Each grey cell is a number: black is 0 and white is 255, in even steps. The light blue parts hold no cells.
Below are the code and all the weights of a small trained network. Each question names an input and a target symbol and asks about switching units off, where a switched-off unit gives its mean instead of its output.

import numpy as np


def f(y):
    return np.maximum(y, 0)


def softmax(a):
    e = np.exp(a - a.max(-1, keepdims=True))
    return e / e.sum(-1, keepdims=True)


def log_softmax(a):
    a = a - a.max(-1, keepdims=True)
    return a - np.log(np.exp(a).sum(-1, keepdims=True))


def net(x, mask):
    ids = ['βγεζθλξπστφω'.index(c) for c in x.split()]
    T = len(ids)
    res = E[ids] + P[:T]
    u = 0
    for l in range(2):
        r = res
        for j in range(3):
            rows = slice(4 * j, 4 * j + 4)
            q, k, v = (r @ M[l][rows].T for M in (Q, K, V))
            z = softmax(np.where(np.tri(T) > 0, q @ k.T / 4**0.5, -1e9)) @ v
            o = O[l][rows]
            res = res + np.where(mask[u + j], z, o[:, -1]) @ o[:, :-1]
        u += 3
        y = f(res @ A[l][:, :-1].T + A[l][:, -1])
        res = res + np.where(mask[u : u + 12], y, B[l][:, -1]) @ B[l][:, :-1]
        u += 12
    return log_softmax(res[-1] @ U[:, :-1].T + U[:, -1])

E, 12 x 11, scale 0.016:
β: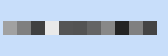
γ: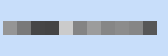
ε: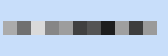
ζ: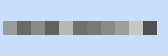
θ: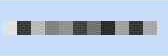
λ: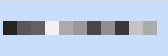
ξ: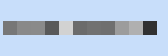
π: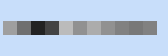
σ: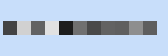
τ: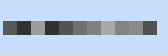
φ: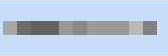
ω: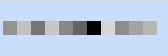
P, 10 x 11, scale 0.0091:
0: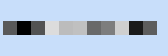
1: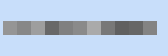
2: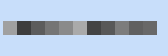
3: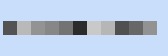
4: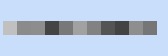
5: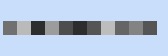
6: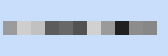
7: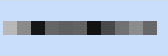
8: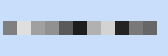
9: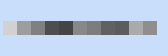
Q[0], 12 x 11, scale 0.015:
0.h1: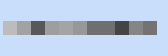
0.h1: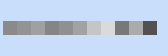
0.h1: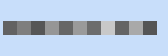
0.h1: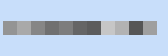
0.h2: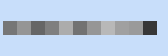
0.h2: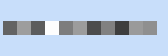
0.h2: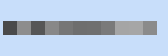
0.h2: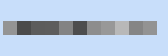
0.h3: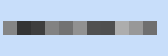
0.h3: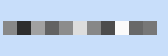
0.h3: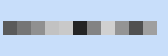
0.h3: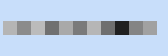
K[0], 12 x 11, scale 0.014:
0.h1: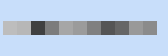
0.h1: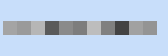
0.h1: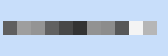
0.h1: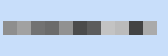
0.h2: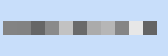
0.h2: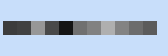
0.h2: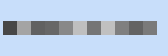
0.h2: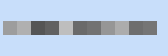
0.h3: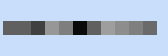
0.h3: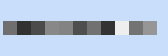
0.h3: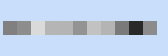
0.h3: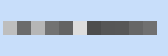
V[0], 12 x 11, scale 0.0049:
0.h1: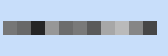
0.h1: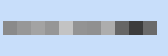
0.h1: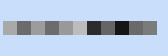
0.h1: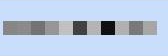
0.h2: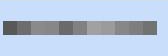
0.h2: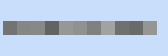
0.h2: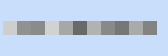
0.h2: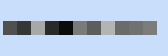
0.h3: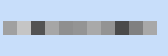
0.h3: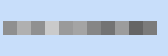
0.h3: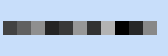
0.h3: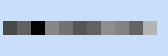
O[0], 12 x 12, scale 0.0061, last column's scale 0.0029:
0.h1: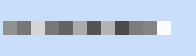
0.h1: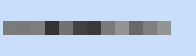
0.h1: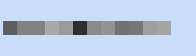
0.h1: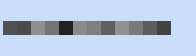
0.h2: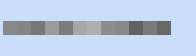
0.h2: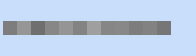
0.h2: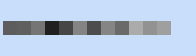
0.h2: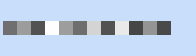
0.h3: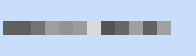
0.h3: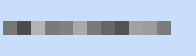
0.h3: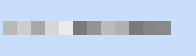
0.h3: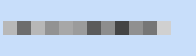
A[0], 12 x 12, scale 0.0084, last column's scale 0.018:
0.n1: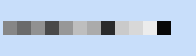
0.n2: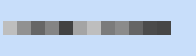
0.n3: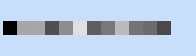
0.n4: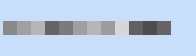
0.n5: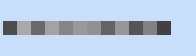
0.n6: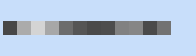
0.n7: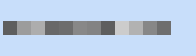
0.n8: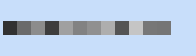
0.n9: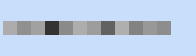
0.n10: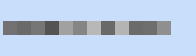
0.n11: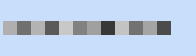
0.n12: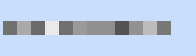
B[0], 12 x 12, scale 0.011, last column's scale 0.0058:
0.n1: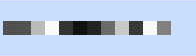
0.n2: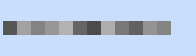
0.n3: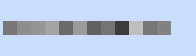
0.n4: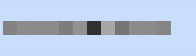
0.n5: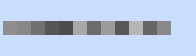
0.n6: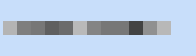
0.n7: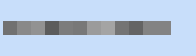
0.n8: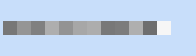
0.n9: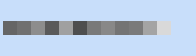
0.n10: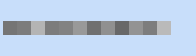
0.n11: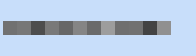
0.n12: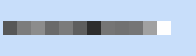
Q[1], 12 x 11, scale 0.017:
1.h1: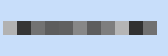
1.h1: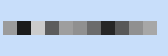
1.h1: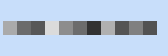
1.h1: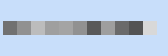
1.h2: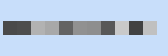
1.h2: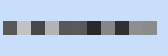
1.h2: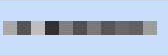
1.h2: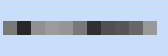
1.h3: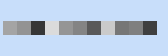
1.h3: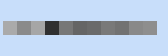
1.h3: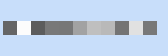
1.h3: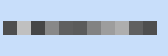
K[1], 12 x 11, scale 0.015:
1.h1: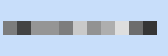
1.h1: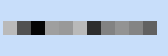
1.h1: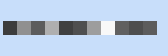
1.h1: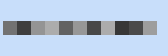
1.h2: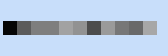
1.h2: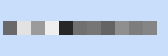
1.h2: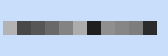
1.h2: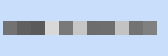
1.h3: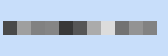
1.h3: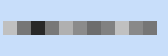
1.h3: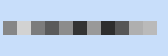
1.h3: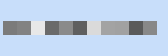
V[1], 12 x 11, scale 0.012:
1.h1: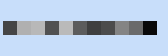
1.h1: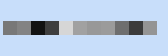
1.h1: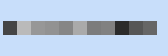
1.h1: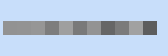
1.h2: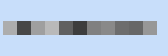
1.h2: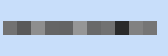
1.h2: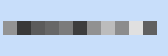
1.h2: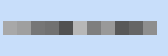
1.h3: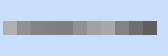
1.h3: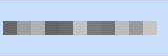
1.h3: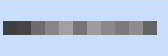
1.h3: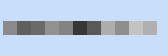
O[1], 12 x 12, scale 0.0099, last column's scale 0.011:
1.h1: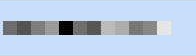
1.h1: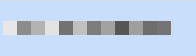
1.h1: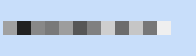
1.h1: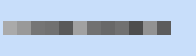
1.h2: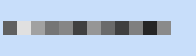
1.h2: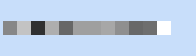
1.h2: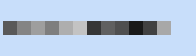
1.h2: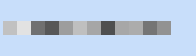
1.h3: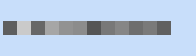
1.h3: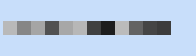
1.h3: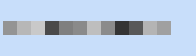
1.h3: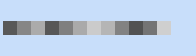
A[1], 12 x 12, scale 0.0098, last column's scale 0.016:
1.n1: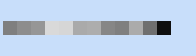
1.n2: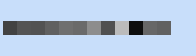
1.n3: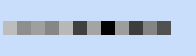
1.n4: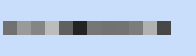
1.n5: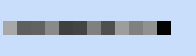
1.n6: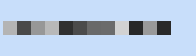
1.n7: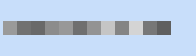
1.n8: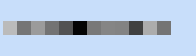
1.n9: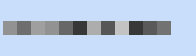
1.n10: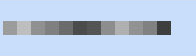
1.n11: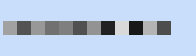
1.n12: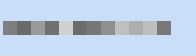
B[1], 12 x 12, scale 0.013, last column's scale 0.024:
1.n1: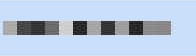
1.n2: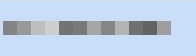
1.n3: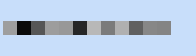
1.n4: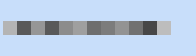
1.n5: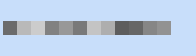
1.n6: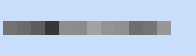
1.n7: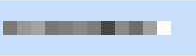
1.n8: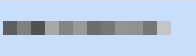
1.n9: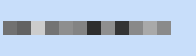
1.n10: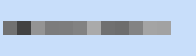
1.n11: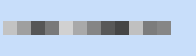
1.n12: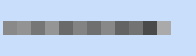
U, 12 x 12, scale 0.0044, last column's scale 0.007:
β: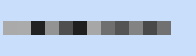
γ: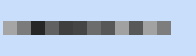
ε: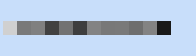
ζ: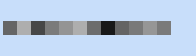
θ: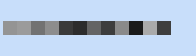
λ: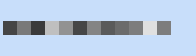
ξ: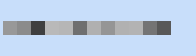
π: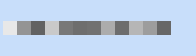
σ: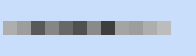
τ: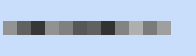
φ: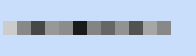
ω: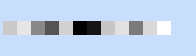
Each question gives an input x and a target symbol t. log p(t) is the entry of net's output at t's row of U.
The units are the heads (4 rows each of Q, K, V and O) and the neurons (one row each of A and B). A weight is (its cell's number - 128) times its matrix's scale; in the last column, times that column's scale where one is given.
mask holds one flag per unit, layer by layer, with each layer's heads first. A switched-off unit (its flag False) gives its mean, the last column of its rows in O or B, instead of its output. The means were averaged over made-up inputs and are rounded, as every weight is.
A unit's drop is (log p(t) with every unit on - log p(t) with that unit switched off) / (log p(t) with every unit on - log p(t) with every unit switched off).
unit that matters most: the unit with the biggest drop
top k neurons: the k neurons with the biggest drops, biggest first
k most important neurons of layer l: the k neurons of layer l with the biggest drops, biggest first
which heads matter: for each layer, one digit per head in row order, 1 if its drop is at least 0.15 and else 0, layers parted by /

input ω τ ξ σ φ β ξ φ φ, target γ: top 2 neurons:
0.n12; 1.n6
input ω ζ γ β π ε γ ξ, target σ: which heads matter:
000 / 010
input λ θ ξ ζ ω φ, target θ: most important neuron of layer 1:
1.n2
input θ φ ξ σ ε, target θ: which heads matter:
100 / 110
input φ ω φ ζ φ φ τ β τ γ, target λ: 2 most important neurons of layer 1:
1.n4; 1.n7
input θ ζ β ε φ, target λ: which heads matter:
000 / 001
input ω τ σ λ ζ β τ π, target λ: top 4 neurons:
0.n12; 1.n4; 1.n7; 0.n6
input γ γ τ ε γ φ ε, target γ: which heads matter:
100 / 110
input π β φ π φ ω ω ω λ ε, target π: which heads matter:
000 / 100
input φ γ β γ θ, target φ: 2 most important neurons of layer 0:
0.n12; 0.n9
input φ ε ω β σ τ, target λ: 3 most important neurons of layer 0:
0.n12; 0.n11; 0.n6
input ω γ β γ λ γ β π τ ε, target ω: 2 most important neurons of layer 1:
1.n9; 1.n10
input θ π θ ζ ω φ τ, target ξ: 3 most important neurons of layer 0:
0.n8; 0.n12; 0.n6
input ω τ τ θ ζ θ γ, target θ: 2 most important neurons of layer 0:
0.n9; 0.n10
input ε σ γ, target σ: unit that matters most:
0.n6
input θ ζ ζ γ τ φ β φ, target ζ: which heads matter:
000 / 110
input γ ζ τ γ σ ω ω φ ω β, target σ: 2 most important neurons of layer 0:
0.n12; 0.n6
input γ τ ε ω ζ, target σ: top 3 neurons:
0.n6; 0.n9; 0.n11
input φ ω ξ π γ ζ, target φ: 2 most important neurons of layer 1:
1.n1; 1.n8
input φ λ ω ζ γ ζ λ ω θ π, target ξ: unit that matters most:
1.h3
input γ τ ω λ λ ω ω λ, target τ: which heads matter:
010 / 010
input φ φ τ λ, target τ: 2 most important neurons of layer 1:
1.n4; 1.n8
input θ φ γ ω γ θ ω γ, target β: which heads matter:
000 / 010
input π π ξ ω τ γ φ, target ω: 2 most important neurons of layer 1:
1.n8; 1.n10
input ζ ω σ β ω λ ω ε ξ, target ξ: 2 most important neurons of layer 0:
0.n12; 0.n8
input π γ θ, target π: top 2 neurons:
1.n7; 0.n12
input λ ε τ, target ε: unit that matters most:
1.h3
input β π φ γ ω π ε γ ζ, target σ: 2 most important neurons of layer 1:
1.n7; 1.n10
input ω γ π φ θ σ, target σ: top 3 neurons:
0.n6; 1.n7; 1.n10
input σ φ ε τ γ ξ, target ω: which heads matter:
001 / 001
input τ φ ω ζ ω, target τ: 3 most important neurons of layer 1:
1.n4; 1.n8; 1.n10
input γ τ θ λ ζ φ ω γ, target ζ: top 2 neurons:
0.n12; 0.n9
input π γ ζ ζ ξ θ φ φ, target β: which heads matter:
000 / 110
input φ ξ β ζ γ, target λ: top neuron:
0.n12
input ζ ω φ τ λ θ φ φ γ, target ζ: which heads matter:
000 / 110
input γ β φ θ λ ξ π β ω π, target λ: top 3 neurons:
0.n12; 1.n4; 0.n9
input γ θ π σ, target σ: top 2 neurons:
1.n7; 0.n6
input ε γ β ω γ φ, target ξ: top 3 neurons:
0.n12; 1.n2; 1.n7
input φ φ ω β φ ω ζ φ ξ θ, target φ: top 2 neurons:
1.n3; 0.n12
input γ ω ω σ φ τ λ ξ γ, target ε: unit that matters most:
0.n12
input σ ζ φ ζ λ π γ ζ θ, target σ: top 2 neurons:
1.n7; 0.n6
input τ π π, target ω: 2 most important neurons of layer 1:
1.n8; 1.n10
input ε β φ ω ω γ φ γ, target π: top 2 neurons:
0.n12; 1.n7
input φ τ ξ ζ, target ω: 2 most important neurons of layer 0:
0.n4; 0.n12
